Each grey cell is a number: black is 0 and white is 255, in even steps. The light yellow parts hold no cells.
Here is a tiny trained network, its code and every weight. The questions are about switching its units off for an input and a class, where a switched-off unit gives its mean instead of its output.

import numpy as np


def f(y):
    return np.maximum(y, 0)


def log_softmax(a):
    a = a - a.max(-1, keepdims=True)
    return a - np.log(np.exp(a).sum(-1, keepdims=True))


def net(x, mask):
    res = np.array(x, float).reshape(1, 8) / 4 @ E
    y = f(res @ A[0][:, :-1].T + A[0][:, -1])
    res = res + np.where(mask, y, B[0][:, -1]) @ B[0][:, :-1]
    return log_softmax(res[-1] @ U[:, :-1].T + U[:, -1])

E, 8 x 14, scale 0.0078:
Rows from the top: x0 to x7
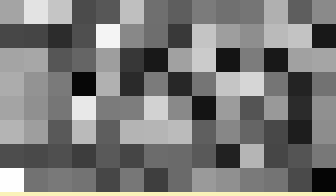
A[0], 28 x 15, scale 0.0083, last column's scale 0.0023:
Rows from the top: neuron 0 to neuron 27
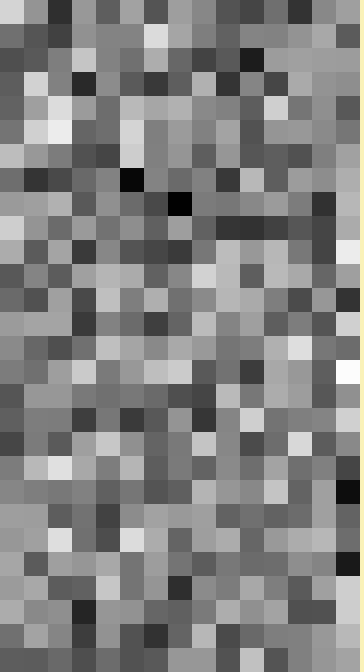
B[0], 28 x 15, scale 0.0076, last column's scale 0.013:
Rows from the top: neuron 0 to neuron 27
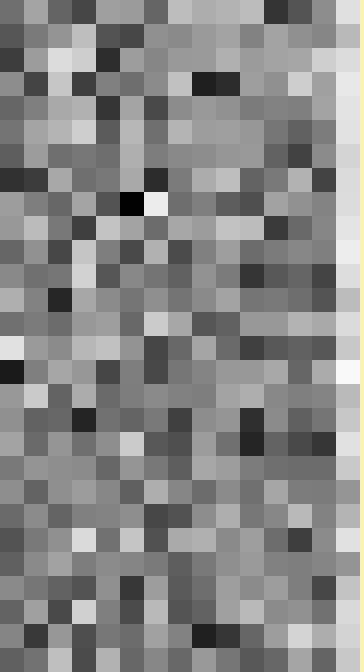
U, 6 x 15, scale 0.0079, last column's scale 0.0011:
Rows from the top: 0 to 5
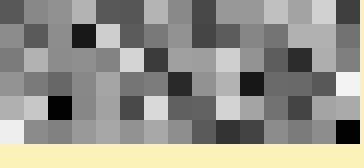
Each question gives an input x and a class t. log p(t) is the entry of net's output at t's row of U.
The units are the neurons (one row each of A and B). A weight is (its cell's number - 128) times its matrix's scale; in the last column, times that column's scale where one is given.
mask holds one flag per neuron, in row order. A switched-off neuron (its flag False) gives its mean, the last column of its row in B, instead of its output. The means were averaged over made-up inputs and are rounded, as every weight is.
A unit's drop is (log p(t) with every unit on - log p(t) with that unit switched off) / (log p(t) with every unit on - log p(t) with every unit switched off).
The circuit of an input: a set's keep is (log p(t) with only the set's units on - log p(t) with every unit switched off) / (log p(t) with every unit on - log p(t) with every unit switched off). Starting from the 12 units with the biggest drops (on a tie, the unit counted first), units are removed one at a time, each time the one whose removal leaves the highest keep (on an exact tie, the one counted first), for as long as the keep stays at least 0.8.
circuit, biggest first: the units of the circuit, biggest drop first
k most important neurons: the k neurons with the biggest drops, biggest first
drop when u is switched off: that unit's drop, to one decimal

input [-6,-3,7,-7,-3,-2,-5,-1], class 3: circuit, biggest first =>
(neuron 18)
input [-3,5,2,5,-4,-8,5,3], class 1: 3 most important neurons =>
(neuron 3; neuron 26; neuron 13)
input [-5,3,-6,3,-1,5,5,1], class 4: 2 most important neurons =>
(neuron 18; neuron 11)
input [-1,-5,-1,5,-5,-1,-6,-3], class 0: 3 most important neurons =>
(neuron 9; neuron 0; neuron 18)
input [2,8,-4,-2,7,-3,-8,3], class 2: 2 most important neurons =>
(neuron 15; neuron 22)
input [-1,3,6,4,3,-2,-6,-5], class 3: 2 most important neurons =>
(neuron 18; neuron 11)
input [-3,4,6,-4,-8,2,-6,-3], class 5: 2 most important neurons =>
(neuron 3; neuron 26)
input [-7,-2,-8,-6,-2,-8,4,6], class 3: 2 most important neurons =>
(neuron 3; neuron 13)
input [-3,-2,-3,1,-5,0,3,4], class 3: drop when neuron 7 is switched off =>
0.3
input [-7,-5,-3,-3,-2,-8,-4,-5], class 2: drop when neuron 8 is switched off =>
0.0
